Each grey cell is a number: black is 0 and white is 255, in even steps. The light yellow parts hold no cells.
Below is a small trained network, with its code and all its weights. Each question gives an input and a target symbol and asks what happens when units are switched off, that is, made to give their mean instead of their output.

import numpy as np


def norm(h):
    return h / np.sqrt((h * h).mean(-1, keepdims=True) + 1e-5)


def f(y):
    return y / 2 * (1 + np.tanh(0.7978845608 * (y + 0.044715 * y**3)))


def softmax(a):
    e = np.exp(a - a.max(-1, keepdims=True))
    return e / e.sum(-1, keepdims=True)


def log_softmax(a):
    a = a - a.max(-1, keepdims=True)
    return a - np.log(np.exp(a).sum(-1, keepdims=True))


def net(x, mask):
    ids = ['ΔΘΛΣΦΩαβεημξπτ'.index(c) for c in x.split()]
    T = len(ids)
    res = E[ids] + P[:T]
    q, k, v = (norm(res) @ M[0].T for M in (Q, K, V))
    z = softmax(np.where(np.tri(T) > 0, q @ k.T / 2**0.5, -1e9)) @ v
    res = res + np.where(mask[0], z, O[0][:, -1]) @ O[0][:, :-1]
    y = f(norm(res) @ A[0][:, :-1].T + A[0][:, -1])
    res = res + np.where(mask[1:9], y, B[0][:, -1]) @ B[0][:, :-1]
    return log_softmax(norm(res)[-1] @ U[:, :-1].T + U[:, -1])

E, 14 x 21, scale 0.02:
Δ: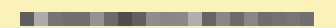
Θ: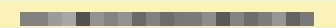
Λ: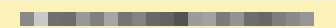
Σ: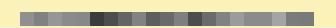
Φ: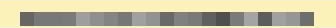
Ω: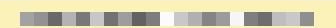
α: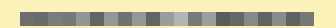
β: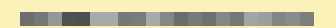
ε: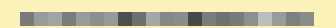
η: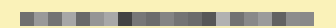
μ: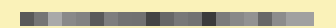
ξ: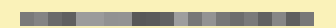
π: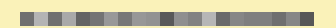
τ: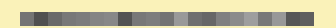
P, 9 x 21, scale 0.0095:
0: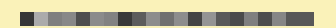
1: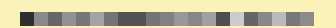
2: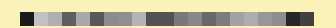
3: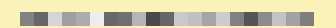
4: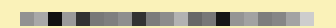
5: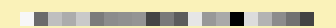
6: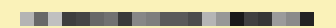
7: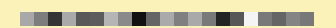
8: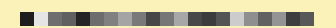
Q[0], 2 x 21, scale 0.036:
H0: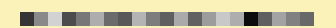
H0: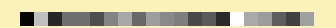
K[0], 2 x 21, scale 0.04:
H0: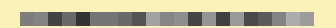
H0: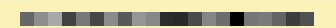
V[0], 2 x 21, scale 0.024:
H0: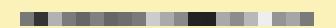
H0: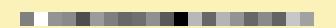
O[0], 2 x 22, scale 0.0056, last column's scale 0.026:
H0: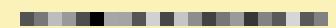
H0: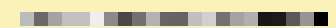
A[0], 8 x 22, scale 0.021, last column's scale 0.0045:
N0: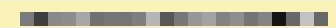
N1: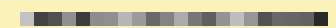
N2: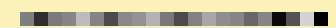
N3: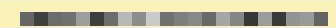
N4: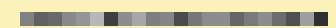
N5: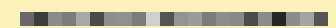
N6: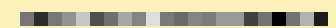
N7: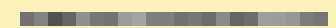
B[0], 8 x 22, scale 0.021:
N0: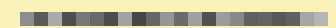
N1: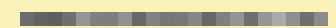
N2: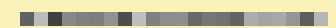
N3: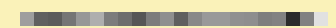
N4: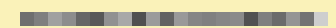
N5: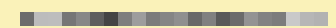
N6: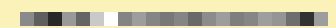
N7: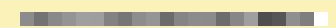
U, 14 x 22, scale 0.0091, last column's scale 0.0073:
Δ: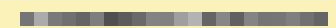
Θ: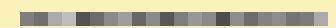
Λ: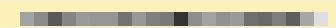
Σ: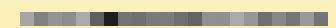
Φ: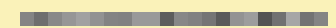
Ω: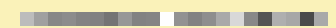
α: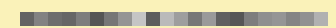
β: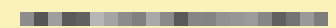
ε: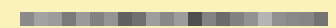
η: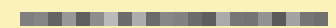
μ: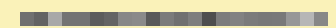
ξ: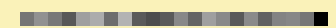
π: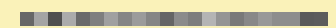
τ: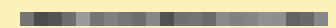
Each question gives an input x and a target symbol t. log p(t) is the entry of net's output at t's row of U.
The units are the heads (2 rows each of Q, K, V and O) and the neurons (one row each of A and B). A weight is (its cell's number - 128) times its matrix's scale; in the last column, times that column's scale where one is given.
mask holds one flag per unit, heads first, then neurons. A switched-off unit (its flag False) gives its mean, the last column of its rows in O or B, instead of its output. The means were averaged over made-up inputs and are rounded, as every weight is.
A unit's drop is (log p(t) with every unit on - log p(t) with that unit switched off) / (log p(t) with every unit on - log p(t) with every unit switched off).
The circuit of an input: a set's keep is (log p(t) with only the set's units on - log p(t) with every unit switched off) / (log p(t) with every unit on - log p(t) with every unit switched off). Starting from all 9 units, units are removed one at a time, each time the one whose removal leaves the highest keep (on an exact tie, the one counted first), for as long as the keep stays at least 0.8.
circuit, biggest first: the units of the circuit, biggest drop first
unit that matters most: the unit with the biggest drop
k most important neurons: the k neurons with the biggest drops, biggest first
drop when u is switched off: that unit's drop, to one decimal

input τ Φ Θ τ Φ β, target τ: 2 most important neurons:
[N3 N5]
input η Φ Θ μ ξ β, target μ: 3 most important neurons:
[N5 N0 N7]
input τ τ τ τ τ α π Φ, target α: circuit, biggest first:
[H0]
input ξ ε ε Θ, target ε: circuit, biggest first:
[H0 N5 N6 N3]
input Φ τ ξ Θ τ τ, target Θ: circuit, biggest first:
[H0 N4]
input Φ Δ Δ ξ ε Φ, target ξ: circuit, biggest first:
[H0 N4]
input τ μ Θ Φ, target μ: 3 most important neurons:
[N5 N0 N7]
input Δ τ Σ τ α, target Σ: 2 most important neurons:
[N3 N5]
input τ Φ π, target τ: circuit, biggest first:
[H0 N3 N5 N7]
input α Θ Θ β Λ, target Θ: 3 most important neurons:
[N4 N3 N2]
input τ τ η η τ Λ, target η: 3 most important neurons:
[N6 N2 N0]
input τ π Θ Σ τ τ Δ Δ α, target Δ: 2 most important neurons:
[N2 N0]
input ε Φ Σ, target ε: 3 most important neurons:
[N5 N6 N3]
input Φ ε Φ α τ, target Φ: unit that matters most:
N7
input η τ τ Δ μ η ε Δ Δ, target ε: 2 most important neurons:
[N5 N6]
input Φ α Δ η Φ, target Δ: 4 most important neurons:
[N2 N0 N4 N7]
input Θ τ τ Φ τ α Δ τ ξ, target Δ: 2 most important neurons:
[N2 N0]
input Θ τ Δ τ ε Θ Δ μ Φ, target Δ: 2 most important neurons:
[N2 N0]
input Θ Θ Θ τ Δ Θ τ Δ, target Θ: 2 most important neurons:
[N4 N3]
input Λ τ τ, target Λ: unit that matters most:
H0
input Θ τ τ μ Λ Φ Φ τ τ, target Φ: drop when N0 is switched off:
0.2
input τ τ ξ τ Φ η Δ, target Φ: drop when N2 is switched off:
0.1
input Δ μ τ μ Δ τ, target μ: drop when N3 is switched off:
0.1
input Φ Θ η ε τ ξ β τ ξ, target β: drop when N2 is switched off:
0.1
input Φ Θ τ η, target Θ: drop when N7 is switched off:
0.0
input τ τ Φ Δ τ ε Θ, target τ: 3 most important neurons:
[N3 N5 N4]
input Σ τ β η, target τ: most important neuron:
[N3]
